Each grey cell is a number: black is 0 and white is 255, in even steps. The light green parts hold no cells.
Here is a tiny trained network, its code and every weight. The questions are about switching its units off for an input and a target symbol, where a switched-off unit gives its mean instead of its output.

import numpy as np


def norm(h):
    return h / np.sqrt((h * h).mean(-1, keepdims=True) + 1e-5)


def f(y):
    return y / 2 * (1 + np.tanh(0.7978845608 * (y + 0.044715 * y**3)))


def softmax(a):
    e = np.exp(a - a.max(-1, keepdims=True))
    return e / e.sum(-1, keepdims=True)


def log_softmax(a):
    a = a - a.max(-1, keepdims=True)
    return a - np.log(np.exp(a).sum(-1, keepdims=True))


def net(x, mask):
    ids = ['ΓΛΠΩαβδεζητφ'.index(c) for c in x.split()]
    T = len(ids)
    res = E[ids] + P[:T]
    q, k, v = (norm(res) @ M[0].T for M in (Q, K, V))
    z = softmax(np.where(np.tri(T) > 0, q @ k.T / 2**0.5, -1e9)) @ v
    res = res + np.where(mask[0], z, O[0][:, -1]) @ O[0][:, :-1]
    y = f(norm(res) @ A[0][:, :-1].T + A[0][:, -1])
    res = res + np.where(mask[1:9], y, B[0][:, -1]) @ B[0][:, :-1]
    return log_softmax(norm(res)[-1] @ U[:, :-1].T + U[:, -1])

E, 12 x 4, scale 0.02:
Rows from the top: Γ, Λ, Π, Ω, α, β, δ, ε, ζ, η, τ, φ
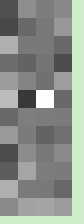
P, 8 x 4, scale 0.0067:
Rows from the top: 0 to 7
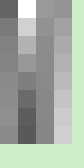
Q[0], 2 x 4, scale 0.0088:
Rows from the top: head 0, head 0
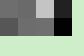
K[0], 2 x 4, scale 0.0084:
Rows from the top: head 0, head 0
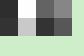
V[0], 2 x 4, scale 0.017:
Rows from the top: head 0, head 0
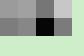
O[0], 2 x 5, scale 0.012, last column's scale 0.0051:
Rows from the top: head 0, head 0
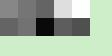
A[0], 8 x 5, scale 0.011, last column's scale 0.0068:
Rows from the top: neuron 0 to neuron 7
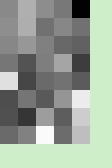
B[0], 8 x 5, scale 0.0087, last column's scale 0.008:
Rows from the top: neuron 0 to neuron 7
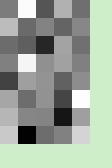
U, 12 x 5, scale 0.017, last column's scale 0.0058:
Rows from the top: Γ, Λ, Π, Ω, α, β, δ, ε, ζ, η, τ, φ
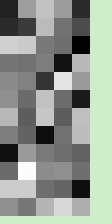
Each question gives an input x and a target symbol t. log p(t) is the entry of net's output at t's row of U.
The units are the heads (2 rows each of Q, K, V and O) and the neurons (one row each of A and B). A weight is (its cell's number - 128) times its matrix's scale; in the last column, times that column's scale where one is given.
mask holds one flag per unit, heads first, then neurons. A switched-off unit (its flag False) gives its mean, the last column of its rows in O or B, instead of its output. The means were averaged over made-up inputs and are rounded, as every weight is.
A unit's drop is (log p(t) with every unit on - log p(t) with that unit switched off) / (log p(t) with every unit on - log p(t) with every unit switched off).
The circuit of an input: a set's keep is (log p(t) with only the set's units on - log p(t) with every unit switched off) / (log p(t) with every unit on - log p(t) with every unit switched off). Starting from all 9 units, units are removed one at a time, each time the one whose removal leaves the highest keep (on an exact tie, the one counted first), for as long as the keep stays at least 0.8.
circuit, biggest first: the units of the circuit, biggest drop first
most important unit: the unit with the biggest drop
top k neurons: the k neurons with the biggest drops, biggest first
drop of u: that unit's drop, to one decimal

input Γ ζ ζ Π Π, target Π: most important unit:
neuron 7
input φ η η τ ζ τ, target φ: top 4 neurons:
[neuron 6; neuron 5; neuron 7; neuron 4]
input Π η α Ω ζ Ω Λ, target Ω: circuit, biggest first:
[head 0; neuron 6]
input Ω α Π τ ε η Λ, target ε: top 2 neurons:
[neuron 5; neuron 6]
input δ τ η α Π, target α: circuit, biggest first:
[head 0; neuron 6; neuron 7]
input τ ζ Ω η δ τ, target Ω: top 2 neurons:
[neuron 4; neuron 7]
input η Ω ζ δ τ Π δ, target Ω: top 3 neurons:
[neuron 5; neuron 7; neuron 6]
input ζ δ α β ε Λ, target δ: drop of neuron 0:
0.0
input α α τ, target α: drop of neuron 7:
0.1
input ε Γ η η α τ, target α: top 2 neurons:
[neuron 6; neuron 7]
